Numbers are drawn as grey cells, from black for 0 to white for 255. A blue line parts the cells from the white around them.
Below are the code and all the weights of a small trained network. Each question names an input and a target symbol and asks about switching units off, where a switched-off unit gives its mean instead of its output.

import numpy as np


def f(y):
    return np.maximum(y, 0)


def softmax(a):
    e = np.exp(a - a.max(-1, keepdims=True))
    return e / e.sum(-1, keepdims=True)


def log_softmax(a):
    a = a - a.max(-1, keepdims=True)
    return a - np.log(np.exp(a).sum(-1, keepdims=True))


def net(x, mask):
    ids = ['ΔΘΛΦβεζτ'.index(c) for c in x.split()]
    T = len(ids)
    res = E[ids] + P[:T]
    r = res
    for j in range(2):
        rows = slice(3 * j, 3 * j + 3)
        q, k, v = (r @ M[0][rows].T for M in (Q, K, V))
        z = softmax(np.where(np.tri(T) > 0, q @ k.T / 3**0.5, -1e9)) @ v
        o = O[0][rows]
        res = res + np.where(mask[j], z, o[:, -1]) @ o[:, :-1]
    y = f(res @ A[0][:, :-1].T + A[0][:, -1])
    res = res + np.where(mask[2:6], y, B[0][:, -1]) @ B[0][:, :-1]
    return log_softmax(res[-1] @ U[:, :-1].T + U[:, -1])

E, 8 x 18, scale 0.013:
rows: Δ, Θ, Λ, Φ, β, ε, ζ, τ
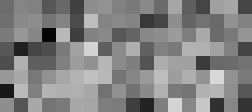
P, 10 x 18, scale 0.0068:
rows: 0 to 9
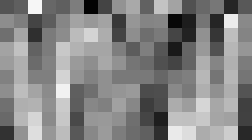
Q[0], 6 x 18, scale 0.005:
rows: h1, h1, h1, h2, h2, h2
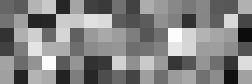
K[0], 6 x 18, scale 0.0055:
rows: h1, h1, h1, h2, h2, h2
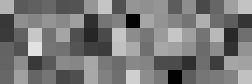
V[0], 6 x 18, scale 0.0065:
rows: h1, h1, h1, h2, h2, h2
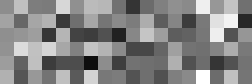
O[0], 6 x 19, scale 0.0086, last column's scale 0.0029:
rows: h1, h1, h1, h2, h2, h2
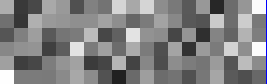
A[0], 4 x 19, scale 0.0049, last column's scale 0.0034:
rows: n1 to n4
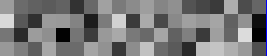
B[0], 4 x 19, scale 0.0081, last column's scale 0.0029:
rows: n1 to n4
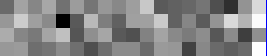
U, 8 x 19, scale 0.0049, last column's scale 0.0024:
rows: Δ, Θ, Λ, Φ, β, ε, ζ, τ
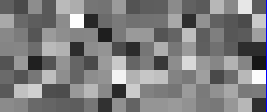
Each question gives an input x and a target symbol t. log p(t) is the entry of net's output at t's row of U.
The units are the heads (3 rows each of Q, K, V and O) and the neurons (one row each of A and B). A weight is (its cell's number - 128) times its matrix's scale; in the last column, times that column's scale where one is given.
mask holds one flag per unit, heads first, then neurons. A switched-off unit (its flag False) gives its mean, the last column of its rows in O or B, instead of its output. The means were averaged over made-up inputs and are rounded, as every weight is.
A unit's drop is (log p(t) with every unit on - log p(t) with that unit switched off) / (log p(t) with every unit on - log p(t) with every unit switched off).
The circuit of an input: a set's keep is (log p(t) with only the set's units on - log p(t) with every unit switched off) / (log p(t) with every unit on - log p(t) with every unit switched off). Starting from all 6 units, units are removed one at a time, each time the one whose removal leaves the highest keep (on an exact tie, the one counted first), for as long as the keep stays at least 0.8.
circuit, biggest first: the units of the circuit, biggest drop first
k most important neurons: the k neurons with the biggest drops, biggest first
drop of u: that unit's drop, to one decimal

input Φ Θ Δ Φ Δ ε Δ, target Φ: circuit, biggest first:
(h2)
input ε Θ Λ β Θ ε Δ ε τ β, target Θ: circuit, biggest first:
(h2, h1)
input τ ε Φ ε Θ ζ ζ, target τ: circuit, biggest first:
(n2, h2, h1)
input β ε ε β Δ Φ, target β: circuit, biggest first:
(h2, h1)
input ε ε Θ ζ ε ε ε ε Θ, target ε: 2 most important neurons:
(n1, n2)
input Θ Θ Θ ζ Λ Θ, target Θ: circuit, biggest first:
(h2, n2)
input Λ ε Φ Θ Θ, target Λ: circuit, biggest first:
(h1, h2)
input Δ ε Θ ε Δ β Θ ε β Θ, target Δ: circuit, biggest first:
(h1, h2)
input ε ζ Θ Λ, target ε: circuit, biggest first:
(h1, h2)
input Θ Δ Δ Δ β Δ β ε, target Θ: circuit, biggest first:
(h2, n2, n4)
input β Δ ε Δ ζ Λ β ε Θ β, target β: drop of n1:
0.0
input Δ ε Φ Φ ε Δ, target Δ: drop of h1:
0.9
